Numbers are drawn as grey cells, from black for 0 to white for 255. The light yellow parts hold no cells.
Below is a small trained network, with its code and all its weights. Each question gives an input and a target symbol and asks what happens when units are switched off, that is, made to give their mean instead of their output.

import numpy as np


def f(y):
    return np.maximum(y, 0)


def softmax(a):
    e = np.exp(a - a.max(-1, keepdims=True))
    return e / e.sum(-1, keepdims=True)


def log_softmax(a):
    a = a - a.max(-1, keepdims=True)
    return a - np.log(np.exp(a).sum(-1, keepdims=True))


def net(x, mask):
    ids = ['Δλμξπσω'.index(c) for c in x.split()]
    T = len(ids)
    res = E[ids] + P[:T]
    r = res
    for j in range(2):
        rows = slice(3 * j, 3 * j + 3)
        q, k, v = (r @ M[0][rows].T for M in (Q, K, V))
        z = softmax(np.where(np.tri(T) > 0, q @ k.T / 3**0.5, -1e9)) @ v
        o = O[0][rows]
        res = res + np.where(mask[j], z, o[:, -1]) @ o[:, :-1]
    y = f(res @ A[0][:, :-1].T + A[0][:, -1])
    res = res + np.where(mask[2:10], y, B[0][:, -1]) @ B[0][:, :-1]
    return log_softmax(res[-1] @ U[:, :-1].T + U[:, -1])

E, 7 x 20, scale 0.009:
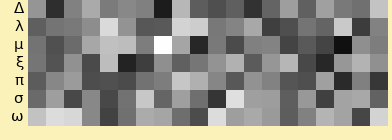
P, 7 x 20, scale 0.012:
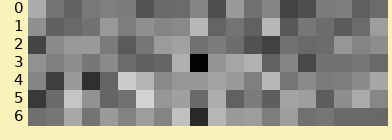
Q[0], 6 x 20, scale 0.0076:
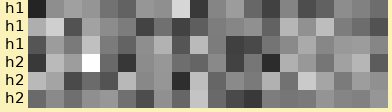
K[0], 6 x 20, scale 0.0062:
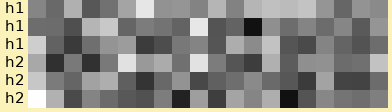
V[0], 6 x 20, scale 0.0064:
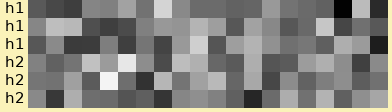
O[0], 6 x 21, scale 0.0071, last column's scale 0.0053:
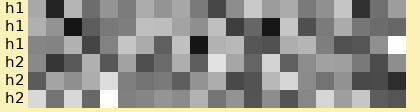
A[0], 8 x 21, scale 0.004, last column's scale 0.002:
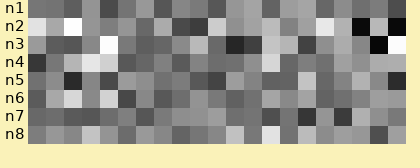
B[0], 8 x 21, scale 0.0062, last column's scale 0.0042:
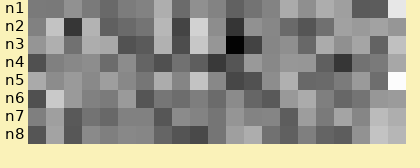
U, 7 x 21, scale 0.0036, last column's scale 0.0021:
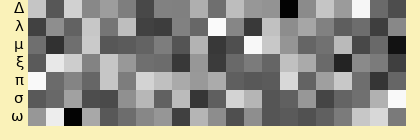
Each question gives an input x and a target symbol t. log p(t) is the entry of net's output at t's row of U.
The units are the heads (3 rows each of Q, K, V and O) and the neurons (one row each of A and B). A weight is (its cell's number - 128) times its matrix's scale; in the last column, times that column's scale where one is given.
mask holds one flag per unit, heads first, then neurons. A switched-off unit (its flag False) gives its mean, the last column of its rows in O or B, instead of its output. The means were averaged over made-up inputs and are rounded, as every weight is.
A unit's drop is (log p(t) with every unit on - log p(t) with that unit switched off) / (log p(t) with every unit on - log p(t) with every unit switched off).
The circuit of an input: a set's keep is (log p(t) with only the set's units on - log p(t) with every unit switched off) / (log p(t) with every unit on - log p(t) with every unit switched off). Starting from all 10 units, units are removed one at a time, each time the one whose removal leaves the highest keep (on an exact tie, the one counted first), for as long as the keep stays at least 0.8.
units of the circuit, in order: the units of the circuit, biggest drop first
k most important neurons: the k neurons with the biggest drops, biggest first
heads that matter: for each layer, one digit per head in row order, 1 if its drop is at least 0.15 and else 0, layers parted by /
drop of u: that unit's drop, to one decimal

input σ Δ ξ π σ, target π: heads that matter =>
11
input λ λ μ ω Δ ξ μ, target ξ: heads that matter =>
01
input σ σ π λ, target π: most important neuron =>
[n8]
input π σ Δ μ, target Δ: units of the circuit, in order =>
[h2, h1]
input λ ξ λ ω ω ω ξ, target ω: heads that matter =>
10
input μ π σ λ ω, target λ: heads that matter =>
01
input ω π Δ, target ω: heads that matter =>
10
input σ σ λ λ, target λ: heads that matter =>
11
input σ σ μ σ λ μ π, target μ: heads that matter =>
10
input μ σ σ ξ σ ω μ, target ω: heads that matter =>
10
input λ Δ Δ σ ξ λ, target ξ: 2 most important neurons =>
[n6, n4]
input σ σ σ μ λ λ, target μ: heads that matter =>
11
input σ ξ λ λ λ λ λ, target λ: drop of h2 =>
0.8
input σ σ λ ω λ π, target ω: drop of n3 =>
0.1
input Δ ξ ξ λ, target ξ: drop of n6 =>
0.1
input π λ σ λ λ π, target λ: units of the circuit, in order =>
[h2]
